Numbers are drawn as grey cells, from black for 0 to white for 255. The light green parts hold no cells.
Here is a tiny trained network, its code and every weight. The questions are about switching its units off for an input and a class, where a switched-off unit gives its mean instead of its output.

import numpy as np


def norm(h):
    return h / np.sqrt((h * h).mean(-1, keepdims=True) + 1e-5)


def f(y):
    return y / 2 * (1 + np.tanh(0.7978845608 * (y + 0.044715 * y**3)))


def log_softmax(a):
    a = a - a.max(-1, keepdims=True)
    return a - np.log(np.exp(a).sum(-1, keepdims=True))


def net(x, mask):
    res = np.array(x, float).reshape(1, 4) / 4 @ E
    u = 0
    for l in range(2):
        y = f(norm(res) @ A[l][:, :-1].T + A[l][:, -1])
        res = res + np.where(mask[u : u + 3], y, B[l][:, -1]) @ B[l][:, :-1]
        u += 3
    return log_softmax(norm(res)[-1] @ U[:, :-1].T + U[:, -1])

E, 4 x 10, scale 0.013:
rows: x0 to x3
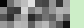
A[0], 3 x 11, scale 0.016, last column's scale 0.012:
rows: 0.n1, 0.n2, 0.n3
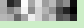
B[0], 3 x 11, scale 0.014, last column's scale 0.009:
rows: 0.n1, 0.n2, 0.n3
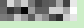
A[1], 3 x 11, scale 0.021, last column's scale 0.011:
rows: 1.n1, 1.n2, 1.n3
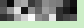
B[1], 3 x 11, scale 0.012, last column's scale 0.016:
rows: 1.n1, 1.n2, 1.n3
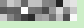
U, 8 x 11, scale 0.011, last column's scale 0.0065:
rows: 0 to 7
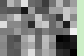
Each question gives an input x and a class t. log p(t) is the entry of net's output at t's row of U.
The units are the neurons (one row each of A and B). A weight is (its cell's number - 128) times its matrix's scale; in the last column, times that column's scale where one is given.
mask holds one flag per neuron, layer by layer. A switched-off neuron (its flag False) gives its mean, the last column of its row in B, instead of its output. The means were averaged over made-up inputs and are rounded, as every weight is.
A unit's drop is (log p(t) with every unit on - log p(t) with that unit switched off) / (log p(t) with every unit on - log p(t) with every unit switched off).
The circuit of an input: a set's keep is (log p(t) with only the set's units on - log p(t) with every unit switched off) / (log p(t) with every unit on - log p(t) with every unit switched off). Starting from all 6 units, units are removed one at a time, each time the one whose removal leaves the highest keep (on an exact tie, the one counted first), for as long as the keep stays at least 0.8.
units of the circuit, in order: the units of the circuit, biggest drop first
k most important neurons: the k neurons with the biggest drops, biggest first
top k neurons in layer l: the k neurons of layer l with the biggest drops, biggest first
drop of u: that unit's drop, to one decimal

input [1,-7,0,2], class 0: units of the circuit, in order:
(1.n2)
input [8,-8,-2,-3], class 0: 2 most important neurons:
(1.n2 0.n2)
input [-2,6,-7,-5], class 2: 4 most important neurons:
(0.n3 1.n2 0.n2 1.n3)
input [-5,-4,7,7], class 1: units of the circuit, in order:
(0.n2 1.n3)
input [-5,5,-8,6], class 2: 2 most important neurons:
(0.n3 1.n3)
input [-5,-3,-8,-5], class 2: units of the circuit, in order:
(1.n3 0.n2)
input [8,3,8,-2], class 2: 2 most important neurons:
(1.n1 0.n2)
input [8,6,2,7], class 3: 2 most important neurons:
(1.n3 1.n2)
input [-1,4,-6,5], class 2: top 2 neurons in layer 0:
(0.n3 0.n1)
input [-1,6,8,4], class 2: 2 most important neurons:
(1.n1 1.n2)
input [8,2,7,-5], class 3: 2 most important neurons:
(1.n3 0.n2)
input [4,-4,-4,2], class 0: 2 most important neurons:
(1.n2 1.n1)
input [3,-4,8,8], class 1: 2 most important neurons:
(0.n2 0.n3)
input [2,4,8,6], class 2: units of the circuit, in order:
(1.n1)
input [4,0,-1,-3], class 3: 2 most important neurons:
(1.n3 0.n2)
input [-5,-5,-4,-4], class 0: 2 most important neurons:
(0.n2 1.n3)
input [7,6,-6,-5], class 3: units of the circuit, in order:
(1.n3 0.n2)
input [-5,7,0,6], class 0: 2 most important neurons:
(0.n1 1.n3)
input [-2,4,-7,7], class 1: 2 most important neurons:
(0.n2 1.n1)
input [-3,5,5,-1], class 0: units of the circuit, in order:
(0.n1)
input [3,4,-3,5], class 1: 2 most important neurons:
(0.n2 1.n2)
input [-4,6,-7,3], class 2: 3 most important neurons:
(0.n3 1.n2 1.n3)
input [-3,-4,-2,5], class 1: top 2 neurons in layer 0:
(0.n2 0.n1)
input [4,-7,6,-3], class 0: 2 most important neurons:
(1.n2 0.n2)
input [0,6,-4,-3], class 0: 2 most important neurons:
(0.n1 1.n1)
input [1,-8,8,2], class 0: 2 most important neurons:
(1.n2 0.n3)
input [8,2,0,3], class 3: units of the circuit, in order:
(1.n3)
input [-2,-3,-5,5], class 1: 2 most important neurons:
(0.n2 1.n1)
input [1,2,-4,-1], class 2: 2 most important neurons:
(0.n3 1.n2)
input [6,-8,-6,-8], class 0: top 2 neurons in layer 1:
(1.n2 1.n1)
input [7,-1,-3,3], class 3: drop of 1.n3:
0.8
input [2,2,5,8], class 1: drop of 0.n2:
0.8
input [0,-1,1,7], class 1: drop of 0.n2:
0.5
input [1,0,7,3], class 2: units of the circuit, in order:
(1.n1)
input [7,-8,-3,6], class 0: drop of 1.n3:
-0.1
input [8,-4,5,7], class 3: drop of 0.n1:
0.0
